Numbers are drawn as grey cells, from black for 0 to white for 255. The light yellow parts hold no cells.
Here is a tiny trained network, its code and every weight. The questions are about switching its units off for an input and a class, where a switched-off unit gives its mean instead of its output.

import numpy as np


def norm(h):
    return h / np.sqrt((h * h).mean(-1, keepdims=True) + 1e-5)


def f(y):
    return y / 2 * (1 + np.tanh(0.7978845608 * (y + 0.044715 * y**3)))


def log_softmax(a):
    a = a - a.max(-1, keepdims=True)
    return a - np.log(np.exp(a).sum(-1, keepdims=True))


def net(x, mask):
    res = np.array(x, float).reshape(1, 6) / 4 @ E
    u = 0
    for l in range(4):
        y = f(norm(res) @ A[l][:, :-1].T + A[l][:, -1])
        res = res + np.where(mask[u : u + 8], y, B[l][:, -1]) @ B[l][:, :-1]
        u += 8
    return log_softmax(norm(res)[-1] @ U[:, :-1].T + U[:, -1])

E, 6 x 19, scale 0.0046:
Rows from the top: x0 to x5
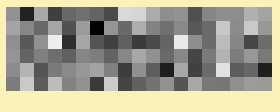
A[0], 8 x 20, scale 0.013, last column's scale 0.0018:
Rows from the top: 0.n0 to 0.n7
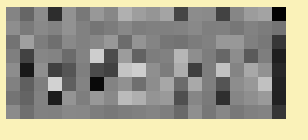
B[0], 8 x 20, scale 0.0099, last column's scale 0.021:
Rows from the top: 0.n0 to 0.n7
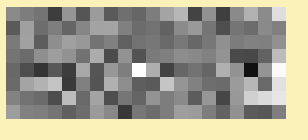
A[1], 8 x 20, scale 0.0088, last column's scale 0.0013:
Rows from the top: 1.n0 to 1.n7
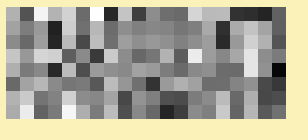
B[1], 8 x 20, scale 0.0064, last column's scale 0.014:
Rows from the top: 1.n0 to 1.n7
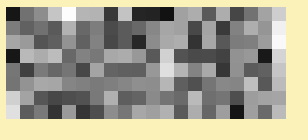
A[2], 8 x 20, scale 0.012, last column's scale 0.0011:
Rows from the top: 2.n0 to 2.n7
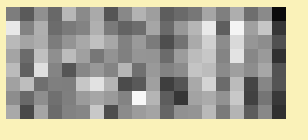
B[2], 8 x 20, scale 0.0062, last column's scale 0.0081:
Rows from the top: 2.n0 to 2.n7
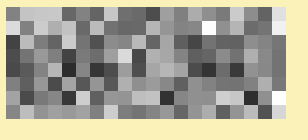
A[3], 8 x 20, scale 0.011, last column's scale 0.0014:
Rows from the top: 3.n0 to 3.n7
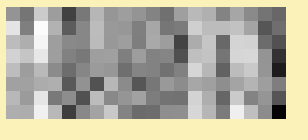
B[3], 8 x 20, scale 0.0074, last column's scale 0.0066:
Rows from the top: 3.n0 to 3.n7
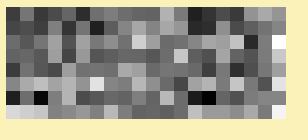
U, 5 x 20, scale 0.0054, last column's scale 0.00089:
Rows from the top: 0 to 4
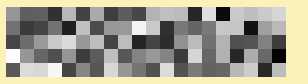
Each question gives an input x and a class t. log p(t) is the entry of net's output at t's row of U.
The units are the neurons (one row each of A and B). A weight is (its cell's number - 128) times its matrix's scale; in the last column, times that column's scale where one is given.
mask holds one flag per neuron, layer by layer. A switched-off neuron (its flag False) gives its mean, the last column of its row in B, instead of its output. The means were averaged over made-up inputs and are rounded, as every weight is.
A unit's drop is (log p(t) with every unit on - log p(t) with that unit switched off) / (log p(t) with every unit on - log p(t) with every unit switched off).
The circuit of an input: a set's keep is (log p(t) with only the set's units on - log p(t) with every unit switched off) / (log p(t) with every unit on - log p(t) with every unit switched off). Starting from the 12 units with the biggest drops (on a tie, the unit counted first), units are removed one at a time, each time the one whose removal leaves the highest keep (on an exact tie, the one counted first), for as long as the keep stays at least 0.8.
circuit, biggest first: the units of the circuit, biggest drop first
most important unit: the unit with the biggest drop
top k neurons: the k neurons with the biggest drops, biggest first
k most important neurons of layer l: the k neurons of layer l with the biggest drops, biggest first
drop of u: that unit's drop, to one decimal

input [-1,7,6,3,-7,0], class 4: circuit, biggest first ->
(0.n5)
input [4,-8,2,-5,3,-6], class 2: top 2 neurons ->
(0.n3 1.n0)
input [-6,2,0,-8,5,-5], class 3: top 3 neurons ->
(0.n5 0.n4 0.n6)
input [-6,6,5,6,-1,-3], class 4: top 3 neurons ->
(0.n4 0.n6 0.n3)
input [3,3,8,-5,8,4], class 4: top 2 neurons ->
(0.n4 0.n3)
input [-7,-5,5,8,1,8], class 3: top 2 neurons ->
(0.n5 0.n4)
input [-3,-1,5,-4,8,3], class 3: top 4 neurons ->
(0.n5 0.n4 0.n3 0.n6)
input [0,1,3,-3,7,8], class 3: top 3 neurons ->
(0.n5 0.n4 0.n6)
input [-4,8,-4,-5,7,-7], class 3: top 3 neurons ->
(0.n4 0.n6 0.n5)
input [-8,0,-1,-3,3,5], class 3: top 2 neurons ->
(0.n5 0.n4)
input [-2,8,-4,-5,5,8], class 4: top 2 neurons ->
(0.n4 1.n3)
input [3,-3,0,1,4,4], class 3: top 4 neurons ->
(0.n5 0.n4 0.n6 0.n0)
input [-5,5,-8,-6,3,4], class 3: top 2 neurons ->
(0.n5 0.n6)
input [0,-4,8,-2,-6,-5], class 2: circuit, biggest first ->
(0.n3)
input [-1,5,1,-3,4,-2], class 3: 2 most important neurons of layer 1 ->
(1.n7 1.n6)
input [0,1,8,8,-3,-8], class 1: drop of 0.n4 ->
1.0
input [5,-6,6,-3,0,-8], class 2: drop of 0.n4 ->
-0.1
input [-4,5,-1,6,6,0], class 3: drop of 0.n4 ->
0.5
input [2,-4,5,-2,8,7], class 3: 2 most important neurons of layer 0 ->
(0.n5 0.n4)
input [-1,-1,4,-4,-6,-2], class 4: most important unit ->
0.n5
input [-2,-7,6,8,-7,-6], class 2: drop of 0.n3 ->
1.1
